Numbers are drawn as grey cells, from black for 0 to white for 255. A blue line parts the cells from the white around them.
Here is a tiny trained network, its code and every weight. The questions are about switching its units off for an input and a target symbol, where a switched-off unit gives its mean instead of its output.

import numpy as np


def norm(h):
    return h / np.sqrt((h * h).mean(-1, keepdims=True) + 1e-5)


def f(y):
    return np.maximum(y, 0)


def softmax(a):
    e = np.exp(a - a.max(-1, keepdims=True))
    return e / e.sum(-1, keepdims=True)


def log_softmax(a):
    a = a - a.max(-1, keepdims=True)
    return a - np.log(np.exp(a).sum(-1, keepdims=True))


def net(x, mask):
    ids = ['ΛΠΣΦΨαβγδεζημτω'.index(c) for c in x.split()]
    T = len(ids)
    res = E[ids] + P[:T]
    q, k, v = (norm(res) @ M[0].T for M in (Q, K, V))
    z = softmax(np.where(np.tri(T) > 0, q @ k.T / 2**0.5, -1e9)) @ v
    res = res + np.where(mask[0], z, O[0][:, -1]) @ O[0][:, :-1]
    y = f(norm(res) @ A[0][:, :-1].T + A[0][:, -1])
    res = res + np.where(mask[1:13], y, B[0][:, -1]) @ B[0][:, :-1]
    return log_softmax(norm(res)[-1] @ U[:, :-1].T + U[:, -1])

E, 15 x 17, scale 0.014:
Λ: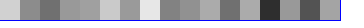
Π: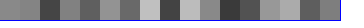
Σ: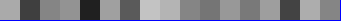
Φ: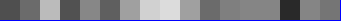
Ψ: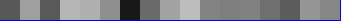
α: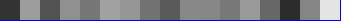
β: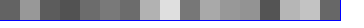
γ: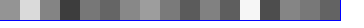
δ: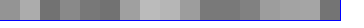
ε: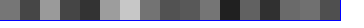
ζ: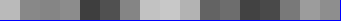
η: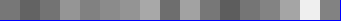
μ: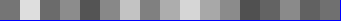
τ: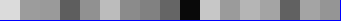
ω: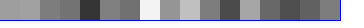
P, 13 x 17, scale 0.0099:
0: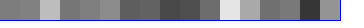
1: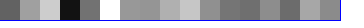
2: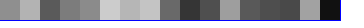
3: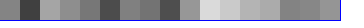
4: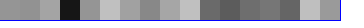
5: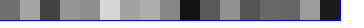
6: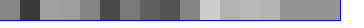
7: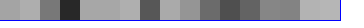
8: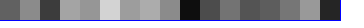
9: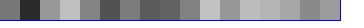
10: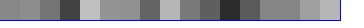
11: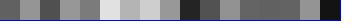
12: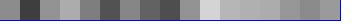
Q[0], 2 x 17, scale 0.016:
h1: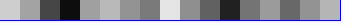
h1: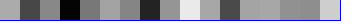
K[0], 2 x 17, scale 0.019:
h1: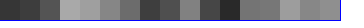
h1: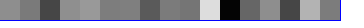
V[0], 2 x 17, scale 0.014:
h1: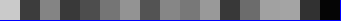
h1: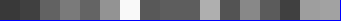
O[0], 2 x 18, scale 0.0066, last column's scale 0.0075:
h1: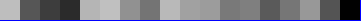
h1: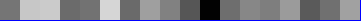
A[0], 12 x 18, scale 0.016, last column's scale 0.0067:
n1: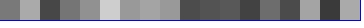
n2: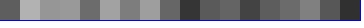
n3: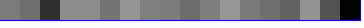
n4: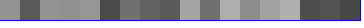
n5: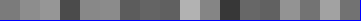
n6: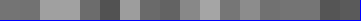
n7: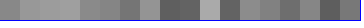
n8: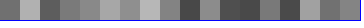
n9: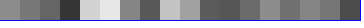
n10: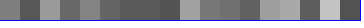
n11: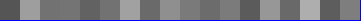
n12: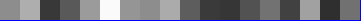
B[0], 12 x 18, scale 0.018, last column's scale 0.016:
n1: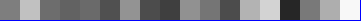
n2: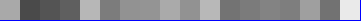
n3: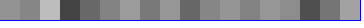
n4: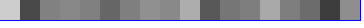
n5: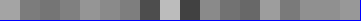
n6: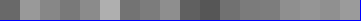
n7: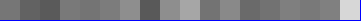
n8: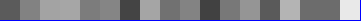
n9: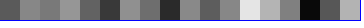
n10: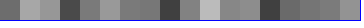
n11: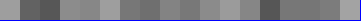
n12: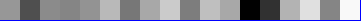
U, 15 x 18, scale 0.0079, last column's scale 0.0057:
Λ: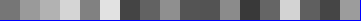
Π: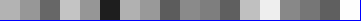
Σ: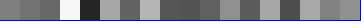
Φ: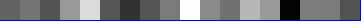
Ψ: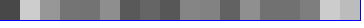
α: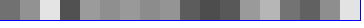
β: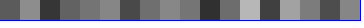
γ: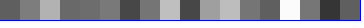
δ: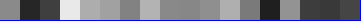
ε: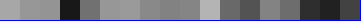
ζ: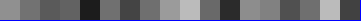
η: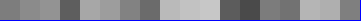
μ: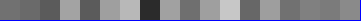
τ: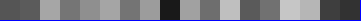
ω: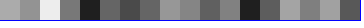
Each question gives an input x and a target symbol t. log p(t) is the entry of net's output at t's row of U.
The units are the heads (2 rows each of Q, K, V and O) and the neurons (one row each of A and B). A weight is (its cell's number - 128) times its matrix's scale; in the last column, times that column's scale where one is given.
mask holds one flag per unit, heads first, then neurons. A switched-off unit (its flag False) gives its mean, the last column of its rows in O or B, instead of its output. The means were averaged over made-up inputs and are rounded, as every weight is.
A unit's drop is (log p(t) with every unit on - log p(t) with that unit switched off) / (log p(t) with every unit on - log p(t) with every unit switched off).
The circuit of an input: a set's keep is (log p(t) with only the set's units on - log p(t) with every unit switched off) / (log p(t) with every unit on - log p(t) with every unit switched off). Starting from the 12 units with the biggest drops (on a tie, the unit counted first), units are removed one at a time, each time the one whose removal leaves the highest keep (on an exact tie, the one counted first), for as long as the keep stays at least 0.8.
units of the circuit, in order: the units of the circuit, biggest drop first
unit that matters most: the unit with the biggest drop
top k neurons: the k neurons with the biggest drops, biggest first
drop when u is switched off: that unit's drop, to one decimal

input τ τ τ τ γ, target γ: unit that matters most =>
n12
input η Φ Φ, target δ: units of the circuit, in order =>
n1, h1, n2
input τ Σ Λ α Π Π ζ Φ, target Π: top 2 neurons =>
n9, n1
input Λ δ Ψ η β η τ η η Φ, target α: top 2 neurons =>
n12, n2
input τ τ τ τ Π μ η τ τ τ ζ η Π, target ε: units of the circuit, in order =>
n10, n12, n1, n8
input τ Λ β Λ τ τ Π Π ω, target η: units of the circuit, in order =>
n12, n1
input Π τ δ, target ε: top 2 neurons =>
n3, n12
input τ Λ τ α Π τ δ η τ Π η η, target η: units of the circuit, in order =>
n12, n1
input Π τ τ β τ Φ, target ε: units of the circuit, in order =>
h1, n3
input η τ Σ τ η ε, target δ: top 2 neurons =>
n2, n1
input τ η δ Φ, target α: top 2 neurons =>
n12, n6
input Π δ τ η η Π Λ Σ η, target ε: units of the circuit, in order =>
n3, h1
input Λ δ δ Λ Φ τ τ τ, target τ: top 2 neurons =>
n12, n9
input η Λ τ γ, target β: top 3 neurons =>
n12, n1, n2
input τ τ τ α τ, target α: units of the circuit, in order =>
h1, n2
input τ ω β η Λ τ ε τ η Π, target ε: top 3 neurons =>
n10, n12, n1
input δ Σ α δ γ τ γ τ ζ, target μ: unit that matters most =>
h1
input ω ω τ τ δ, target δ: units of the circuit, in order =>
n1, h1
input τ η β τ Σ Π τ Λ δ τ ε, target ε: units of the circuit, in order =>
n12, n1, n9, h1
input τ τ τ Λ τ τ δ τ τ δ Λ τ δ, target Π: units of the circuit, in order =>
n12
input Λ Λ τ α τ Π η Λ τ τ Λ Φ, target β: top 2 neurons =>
n12, n11
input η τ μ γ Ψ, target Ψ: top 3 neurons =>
n12, n2, n10
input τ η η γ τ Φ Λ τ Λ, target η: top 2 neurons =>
n12, n1
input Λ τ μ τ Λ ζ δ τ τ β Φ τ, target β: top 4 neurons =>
n12, n8, n7, n9
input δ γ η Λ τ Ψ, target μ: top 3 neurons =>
n8, n1, n12
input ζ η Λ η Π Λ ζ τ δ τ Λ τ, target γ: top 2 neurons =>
n1, n3
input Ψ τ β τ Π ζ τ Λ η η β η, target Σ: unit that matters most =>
h1
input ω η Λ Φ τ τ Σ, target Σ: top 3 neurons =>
n1, n2, n12
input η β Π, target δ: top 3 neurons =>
n1, n2, n12
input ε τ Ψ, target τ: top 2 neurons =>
n12, n9
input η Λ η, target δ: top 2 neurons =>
n1, n2
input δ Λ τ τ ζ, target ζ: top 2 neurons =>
n12, n2
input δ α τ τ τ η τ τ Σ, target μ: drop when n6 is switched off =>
0.1
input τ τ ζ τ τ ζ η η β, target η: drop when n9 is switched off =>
0.0
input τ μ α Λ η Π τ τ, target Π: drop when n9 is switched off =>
1.5
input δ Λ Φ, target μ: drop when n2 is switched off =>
0.2
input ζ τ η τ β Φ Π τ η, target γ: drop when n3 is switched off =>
0.9
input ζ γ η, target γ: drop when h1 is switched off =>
1.3
